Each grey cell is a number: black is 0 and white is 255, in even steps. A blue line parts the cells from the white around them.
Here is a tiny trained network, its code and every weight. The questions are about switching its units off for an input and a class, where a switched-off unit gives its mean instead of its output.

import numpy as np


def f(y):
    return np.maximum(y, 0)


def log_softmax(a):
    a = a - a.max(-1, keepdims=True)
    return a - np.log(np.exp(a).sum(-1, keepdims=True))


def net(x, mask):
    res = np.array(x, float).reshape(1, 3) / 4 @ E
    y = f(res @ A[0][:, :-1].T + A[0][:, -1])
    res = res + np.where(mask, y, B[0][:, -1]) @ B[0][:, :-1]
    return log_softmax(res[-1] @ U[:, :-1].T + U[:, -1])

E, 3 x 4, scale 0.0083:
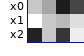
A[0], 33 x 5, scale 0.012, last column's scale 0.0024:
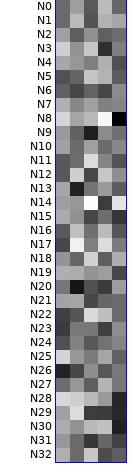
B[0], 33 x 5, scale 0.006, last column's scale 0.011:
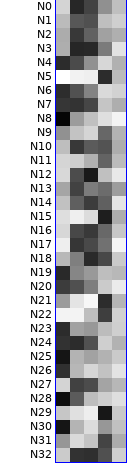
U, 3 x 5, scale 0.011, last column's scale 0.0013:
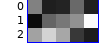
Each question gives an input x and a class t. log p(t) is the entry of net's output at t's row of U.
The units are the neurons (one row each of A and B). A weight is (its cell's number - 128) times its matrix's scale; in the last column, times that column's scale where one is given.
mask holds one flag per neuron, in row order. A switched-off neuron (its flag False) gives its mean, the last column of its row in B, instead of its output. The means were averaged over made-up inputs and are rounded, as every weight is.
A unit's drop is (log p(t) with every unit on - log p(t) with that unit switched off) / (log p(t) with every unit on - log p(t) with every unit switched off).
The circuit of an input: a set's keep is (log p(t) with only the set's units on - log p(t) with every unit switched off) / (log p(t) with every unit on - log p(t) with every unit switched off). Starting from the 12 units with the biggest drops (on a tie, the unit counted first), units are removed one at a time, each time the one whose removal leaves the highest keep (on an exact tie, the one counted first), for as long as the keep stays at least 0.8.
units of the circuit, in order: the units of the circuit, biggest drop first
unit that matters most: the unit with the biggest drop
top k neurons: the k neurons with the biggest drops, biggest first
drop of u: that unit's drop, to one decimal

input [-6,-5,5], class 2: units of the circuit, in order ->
N22; N5
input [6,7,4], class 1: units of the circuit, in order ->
N8
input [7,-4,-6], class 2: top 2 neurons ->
N29; N31
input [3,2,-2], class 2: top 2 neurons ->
N12; N20
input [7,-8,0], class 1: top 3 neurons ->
N20; N6; N24
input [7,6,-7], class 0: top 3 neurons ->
N3; N7; N32
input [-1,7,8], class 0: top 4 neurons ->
N17; N12; N16; N0
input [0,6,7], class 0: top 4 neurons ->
N17; N12; N16; N0
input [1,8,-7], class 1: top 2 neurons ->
N8; N28
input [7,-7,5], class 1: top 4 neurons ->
N24; N6; N22; N20
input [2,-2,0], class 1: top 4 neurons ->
N22; N5; N11; N17
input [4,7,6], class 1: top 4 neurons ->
N8; N25; N28; N30
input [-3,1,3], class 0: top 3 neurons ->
N29; N21; N15
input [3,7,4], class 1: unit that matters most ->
N8
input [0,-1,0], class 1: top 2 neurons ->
N17; N12
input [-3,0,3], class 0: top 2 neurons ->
N29; N21
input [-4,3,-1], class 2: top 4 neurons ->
N22; N5; N20; N6
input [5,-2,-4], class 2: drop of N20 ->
-0.1
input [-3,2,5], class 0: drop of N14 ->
0.0
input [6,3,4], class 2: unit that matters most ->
N29
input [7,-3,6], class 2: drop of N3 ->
0.2
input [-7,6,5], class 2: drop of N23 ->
0.1
